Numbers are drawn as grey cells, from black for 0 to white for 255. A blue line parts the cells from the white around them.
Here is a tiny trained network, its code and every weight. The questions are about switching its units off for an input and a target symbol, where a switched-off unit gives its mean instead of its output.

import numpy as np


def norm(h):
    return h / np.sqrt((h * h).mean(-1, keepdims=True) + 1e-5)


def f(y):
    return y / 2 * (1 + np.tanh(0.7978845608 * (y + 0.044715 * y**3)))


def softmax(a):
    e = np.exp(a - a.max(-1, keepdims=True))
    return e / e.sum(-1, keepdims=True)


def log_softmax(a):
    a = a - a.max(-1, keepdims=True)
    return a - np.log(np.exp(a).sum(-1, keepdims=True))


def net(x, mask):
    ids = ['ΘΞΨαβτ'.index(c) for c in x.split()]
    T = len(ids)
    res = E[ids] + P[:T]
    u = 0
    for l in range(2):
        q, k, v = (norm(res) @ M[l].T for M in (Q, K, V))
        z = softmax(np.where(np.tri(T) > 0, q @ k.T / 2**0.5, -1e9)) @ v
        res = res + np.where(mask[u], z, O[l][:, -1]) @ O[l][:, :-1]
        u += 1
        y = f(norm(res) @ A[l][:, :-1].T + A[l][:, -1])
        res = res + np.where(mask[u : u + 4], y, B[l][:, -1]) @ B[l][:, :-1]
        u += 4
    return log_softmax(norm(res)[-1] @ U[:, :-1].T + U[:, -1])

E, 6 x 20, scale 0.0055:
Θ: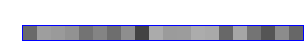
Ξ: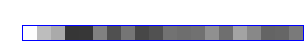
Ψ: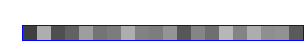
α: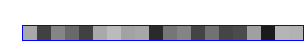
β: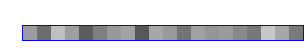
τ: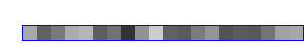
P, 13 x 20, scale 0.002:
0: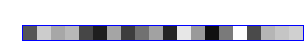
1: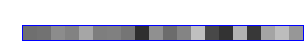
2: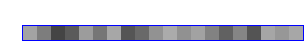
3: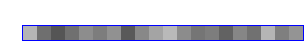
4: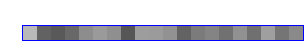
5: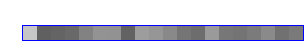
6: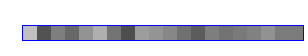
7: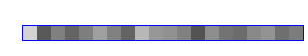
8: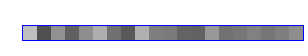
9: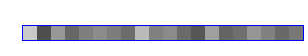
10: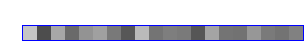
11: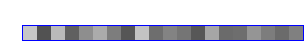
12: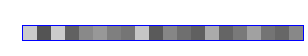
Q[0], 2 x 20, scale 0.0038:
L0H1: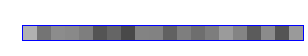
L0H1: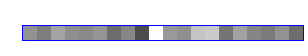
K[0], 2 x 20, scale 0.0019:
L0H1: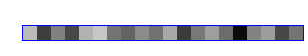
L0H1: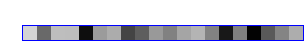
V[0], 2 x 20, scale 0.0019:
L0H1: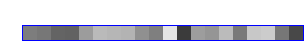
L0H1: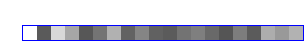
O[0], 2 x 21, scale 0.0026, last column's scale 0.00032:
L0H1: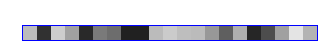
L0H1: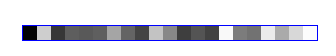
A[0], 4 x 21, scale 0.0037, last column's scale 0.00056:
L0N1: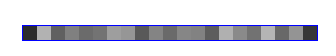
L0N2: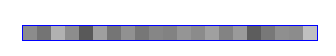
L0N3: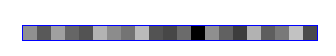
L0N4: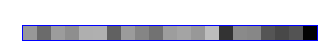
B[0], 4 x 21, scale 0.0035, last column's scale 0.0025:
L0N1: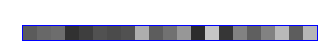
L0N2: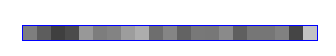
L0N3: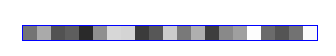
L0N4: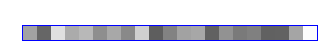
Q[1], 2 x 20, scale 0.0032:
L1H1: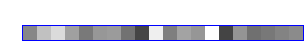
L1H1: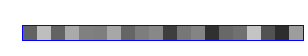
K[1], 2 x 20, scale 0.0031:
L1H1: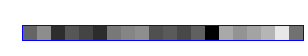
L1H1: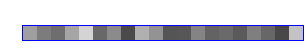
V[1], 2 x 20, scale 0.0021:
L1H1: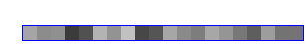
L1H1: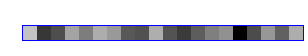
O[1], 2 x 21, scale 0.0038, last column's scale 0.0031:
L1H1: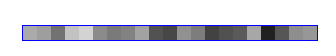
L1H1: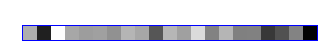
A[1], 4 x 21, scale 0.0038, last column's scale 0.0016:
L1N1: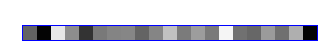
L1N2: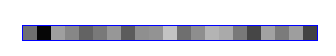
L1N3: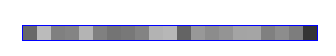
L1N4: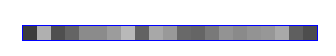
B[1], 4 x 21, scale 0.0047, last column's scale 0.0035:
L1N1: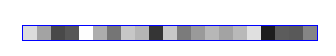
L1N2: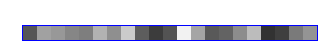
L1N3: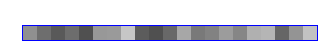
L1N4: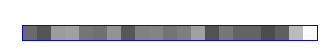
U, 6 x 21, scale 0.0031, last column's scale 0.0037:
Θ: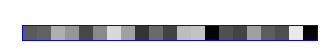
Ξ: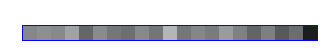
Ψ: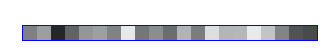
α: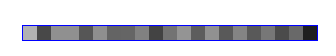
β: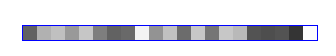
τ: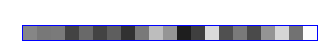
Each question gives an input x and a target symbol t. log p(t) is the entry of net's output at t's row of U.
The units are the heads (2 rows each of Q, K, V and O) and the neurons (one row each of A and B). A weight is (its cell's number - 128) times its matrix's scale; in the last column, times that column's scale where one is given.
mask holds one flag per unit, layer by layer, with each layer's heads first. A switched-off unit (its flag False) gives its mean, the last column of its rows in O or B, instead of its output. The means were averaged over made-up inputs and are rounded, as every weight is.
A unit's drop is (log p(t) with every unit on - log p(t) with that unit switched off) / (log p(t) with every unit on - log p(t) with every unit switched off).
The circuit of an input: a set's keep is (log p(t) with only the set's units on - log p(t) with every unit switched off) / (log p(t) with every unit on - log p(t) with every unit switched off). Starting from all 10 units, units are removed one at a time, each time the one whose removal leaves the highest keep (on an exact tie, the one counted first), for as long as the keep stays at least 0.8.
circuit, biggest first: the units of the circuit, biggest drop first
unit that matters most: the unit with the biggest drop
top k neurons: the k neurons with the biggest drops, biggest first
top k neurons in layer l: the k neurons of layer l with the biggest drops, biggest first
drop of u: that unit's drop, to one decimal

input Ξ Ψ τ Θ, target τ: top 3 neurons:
(L0N1 L0N3 L1N2)
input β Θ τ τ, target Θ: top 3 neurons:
(L1N2 L0N4 L0N3)
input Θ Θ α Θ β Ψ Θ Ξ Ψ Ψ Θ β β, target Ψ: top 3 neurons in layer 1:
(L1N1 L1N2 L1N4)
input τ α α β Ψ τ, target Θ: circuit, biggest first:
(L1H1 L1N2)
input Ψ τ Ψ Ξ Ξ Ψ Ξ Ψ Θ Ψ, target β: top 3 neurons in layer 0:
(L0N4 L0N3 L0N1)
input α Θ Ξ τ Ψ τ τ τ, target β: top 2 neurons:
(L1N1 L0N1)
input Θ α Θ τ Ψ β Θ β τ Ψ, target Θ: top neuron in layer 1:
(L1N4)
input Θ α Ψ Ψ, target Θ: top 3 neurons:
(L1N4 L0N1 L1N3)
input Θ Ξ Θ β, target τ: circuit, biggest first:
(L0H1 L0N1 L0N3)
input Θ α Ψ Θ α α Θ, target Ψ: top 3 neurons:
(L0N4 L1N3 L0N3)
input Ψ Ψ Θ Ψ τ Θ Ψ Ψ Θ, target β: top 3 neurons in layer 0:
(L0N4 L0N2 L0N1)
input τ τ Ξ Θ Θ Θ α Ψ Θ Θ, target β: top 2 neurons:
(L0N4 L0N3)
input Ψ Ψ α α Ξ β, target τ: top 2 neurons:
(L0N4 L0N1)
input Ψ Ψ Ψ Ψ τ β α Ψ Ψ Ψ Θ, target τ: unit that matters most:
L0N3
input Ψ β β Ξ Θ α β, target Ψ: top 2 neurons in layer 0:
(L0N3 L0N4)
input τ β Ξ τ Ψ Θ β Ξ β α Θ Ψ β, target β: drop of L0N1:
-0.1
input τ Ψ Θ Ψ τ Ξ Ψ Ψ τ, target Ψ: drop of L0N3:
0.5
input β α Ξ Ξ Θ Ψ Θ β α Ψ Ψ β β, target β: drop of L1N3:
0.2
